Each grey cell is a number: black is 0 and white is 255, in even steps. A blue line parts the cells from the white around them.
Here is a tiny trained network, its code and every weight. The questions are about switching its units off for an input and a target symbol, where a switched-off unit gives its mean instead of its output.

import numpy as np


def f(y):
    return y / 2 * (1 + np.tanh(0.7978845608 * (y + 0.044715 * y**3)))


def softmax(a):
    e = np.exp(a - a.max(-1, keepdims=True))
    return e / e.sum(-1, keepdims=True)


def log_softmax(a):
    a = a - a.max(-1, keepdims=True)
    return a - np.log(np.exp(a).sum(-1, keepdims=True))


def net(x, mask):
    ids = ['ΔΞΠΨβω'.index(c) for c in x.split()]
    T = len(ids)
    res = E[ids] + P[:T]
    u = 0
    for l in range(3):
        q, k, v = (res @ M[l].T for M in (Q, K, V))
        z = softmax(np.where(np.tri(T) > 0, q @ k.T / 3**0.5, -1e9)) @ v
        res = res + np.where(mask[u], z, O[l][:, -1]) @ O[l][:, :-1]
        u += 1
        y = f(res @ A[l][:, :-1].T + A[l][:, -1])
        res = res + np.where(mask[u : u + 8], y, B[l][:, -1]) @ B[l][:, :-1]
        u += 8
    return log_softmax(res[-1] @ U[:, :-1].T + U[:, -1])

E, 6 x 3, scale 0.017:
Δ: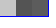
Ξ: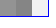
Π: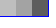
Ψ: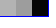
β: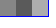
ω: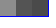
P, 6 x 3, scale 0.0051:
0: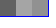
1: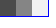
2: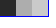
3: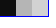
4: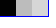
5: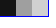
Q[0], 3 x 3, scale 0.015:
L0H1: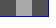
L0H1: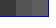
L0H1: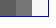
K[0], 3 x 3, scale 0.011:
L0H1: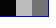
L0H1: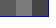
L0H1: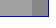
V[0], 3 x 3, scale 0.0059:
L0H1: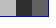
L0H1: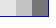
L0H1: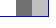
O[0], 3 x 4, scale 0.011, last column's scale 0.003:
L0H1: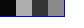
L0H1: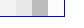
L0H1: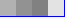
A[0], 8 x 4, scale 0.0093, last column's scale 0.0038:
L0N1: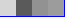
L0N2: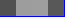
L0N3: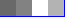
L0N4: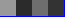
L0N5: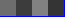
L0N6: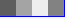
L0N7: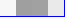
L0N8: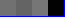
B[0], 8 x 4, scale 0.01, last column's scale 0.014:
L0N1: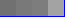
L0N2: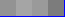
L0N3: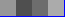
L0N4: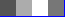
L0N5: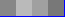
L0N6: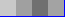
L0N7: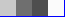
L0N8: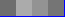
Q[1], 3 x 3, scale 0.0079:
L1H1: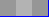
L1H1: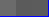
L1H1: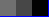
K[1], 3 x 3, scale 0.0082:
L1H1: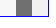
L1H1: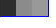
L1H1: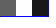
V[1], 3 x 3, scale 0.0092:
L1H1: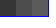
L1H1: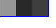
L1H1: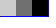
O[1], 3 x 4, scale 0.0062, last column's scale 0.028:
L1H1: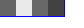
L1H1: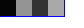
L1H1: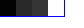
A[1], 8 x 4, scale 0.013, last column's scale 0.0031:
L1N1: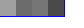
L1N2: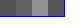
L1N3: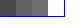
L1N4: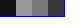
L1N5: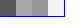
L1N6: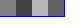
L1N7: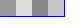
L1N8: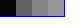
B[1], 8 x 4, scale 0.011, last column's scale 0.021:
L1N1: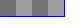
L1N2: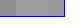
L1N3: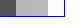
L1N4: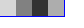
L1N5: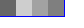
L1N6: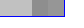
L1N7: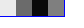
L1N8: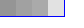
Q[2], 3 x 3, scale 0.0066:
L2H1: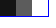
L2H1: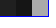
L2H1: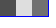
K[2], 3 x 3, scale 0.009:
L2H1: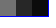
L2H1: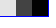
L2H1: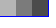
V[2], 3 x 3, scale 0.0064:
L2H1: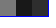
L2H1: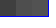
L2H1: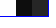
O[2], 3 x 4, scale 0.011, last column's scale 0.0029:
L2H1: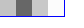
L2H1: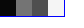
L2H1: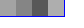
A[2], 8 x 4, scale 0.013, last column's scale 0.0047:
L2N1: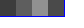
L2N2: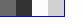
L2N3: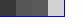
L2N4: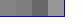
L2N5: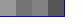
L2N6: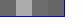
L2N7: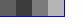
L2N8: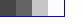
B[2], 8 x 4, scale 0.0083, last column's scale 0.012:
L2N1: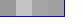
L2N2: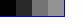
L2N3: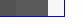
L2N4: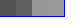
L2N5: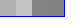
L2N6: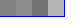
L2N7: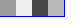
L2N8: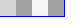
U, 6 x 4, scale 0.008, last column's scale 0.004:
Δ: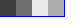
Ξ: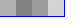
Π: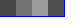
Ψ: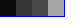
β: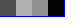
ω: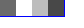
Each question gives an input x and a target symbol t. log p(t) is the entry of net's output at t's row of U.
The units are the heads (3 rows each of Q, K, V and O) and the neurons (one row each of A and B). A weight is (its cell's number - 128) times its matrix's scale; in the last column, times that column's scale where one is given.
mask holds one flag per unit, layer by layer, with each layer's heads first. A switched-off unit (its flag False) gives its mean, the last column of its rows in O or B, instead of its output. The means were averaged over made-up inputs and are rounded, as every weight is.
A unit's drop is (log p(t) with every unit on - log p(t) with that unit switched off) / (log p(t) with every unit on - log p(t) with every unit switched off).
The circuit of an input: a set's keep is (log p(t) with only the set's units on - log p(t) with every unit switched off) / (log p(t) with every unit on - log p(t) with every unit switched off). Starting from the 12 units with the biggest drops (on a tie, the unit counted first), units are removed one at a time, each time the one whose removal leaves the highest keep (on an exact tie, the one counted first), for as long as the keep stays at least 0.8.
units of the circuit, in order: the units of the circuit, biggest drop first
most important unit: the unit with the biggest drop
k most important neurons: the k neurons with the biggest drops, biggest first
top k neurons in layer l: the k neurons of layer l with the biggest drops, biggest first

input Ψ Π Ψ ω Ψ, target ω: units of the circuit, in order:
L1N8, L0H1, L0N7, L1N3
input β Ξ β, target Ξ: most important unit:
L2H1
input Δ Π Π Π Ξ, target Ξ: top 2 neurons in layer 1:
L1N6, L1N3
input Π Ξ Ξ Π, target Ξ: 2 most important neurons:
L0N6, L1N3
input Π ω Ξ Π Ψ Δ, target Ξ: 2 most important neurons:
L0N6, L1N3
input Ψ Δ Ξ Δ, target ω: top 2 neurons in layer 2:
L2N3, L2N2
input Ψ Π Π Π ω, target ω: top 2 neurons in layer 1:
L1N4, L1N8
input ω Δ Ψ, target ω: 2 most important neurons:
L1N8, L0N6
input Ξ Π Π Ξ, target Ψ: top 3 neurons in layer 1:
L1N4, L1N3, L1N8
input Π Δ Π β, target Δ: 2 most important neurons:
L0N7, L2N8
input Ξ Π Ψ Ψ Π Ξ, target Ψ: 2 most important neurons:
L0N3, L0N7
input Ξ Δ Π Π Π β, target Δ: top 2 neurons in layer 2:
L2N2, L2N8
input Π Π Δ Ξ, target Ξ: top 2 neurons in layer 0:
L0N6, L0N2
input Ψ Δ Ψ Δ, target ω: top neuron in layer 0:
L0N7
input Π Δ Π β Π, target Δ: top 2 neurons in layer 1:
L1N4, L1N3
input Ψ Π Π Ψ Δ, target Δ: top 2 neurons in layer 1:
L1N3, L1N8
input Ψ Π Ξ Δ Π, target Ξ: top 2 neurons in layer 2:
L2N3, L2N2
